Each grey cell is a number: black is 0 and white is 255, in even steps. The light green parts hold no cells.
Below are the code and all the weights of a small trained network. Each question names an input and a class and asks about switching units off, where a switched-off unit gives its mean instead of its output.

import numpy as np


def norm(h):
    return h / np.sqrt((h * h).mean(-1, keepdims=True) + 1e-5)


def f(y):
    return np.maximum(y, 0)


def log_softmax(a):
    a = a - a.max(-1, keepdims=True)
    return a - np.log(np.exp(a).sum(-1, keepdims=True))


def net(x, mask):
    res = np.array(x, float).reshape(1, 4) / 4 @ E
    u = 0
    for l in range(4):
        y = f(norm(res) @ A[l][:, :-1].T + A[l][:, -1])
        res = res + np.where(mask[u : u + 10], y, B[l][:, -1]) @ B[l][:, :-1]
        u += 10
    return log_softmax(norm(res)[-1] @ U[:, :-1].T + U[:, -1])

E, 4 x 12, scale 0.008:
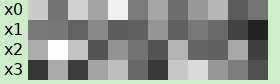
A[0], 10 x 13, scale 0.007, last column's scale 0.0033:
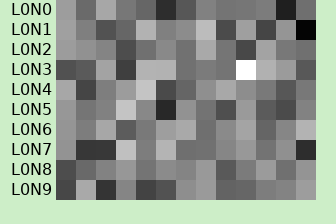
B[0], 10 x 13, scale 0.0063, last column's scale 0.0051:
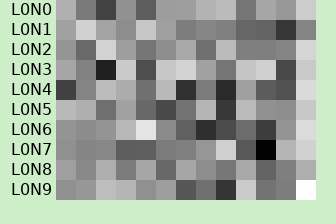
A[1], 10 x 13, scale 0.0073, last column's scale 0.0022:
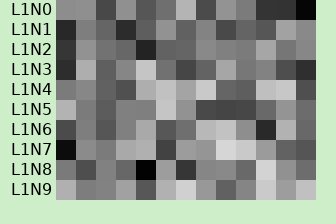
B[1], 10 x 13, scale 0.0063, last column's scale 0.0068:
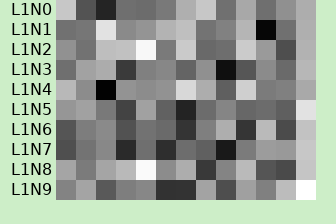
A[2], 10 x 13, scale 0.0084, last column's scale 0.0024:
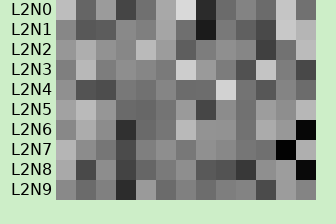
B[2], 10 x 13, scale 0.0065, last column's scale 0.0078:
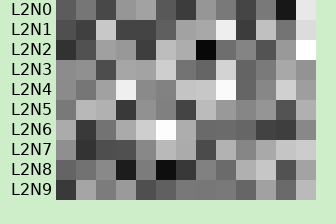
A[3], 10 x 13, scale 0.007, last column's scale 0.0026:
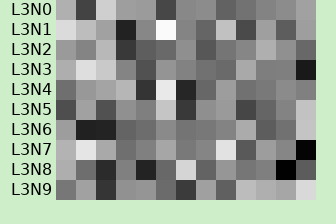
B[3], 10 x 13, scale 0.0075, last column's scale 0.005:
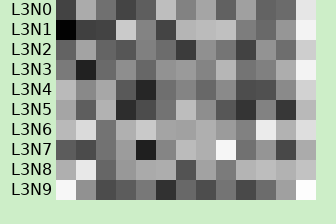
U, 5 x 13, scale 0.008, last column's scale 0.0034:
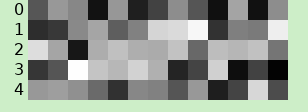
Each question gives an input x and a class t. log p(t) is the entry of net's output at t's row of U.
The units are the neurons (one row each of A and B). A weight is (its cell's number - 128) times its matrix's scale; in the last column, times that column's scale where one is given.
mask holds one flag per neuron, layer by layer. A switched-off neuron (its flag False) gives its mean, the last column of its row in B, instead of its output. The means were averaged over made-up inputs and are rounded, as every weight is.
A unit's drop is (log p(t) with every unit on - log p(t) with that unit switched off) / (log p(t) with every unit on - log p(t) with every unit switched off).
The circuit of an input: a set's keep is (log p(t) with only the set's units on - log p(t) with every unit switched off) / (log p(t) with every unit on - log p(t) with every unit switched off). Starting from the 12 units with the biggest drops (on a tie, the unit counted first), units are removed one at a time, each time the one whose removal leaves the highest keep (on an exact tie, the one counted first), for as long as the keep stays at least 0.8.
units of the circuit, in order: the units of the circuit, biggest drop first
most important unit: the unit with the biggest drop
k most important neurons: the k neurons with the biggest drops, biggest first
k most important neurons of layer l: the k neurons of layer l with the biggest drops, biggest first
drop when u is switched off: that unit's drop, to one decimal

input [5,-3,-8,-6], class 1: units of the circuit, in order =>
(L2N1)
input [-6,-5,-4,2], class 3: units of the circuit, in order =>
(L1N1; L1N8)
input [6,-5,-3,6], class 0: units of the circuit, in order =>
(L1N7; L1N6)
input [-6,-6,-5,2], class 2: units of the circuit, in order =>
(L1N4; L3N6)
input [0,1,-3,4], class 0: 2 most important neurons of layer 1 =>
(L1N6; L1N7)
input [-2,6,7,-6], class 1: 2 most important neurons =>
(L3N1; L1N7)
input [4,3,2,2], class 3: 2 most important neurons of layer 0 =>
(L0N4; L0N3)
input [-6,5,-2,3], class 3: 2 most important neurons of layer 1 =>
(L1N1; L1N2)
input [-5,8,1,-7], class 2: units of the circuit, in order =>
(L1N0; L3N8)
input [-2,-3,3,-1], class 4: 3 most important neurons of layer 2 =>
(L2N1; L2N7; L2N4)
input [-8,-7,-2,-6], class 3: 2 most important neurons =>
(L1N8; L1N1)
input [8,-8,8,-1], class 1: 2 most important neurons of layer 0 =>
(L0N9; L0N5)
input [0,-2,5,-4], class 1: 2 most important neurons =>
(L1N7; L3N1)
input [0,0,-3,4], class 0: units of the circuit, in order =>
(L1N7)
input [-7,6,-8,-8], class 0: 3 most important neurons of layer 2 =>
(L2N8; L2N1; L2N0)
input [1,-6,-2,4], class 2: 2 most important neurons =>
(L0N3; L1N4)
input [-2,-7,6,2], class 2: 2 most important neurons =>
(L1N4; L2N1)
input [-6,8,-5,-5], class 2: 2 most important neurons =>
(L1N0; L3N8)
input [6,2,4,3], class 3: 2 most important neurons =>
(L0N4; L2N1)
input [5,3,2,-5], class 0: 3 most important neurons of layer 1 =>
(L1N8; L1N2; L1N1)
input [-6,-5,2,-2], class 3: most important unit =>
L1N8
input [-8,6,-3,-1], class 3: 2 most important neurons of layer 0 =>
(L0N9; L0N3)
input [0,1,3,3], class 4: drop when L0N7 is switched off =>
0.2
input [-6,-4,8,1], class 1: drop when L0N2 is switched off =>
0.0
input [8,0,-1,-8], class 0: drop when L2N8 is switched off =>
0.1
